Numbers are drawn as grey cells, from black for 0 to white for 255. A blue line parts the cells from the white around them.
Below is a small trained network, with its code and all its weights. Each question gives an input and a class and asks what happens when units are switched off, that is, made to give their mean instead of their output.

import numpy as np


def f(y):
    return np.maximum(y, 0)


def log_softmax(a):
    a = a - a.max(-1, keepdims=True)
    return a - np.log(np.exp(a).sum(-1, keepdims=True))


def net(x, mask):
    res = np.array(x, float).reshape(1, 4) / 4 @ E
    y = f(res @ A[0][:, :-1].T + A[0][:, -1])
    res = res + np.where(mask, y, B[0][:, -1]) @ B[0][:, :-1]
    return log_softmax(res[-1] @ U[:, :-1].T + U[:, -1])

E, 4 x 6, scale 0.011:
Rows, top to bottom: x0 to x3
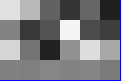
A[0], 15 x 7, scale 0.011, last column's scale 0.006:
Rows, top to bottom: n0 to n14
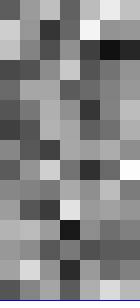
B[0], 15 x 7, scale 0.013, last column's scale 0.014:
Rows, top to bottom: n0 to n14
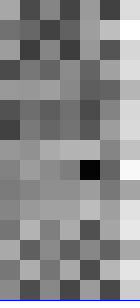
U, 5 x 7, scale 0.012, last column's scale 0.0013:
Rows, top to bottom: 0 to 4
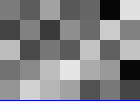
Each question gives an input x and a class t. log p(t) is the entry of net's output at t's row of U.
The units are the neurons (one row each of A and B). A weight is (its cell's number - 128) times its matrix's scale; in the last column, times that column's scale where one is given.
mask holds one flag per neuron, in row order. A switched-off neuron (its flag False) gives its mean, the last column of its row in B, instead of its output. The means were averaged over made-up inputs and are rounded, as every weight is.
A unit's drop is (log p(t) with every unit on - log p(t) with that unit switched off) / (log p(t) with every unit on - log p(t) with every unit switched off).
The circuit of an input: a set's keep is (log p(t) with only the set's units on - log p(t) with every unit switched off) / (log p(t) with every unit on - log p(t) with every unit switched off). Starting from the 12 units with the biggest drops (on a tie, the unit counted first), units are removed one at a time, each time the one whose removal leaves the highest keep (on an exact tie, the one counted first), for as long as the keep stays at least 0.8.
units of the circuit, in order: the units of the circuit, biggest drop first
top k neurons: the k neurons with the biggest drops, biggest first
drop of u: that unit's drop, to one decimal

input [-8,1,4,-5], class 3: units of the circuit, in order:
(n7)
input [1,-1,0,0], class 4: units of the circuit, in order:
(n1 n2)
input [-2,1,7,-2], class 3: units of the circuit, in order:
(n10 n7)
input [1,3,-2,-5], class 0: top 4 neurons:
(n1 n13 n11 n10)
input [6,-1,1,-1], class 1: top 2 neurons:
(n1 n8)
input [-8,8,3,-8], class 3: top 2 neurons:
(n10 n7)
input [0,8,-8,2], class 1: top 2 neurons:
(n3 n6)
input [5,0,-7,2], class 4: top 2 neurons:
(n0 n14)
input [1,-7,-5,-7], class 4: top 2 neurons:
(n13 n11)
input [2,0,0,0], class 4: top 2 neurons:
(n1 n0)
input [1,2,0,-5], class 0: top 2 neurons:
(n1 n13)
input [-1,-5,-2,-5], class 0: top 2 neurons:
(n0 n14)
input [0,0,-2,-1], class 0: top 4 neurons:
(n1 n13 n11 n10)
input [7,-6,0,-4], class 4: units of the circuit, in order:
(n11)
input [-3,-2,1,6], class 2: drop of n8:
0.2
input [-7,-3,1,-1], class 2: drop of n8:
0.2
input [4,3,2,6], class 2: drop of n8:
0.1
